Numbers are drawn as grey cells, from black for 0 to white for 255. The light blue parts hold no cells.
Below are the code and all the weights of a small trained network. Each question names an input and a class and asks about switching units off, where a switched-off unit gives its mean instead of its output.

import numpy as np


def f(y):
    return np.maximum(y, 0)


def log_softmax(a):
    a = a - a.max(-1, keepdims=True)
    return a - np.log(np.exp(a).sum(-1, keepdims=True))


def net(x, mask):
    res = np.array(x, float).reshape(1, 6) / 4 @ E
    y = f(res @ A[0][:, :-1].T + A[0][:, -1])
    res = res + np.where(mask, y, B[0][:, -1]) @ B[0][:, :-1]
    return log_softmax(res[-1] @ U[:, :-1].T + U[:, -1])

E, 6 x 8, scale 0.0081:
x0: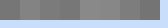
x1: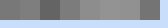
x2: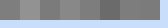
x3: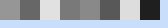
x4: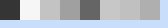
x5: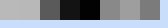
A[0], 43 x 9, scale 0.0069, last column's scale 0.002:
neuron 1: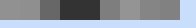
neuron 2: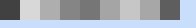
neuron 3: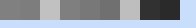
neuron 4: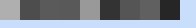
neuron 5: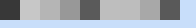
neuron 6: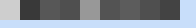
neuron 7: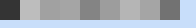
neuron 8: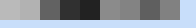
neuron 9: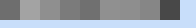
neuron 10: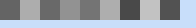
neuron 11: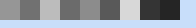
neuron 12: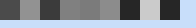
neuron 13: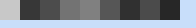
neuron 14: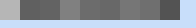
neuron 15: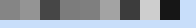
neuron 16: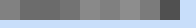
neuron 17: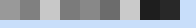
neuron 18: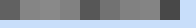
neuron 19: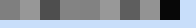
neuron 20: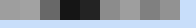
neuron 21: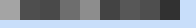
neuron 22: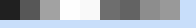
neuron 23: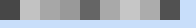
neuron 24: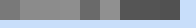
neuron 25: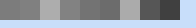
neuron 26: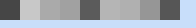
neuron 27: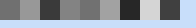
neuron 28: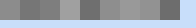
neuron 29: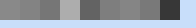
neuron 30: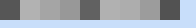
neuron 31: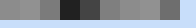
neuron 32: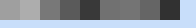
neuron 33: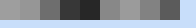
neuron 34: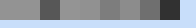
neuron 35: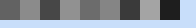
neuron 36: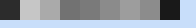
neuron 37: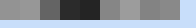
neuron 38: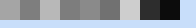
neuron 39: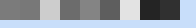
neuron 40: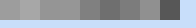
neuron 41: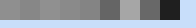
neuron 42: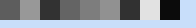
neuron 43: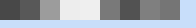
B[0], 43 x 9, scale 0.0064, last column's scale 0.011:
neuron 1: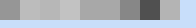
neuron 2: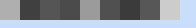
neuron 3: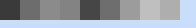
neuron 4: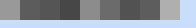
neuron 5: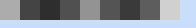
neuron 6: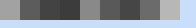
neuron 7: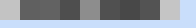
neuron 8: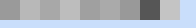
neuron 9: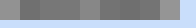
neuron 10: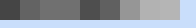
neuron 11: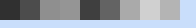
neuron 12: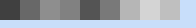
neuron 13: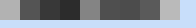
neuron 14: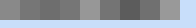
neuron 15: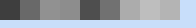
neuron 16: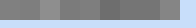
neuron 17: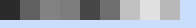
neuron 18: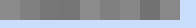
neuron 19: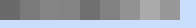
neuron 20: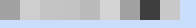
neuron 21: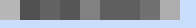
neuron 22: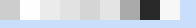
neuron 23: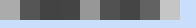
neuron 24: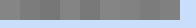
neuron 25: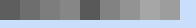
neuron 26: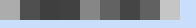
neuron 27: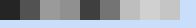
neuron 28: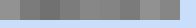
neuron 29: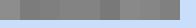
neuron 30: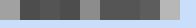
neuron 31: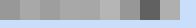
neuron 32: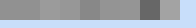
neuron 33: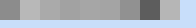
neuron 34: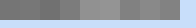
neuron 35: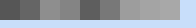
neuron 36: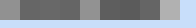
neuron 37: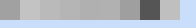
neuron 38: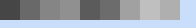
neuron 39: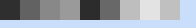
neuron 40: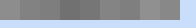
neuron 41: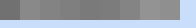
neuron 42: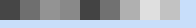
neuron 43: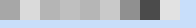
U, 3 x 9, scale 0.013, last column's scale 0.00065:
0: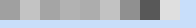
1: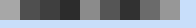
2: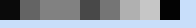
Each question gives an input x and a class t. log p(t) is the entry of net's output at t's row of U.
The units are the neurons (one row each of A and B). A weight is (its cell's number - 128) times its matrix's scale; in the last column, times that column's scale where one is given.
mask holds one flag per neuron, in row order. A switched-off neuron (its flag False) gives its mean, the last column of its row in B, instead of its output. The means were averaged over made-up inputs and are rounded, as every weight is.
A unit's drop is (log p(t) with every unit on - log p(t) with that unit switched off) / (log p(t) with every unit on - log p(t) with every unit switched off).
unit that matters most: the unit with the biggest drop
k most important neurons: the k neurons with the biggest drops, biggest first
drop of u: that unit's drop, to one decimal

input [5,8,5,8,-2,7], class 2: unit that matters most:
neuron 39
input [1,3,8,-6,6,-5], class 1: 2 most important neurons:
neuron 7; neuron 5
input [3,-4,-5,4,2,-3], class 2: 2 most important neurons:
neuron 20; neuron 39
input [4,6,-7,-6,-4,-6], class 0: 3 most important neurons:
neuron 22; neuron 43; neuron 39
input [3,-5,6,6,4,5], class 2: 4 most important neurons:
neuron 22; neuron 39; neuron 17; neuron 11
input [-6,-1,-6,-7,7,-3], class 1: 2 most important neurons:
neuron 5; neuron 7
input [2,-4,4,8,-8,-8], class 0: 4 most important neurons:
neuron 22; neuron 43; neuron 5; neuron 2
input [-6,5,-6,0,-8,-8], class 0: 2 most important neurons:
neuron 22; neuron 43
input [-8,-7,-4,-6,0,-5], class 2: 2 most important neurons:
neuron 27; neuron 12
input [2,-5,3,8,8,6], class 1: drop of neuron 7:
0.2
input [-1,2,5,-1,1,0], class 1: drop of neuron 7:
-0.1
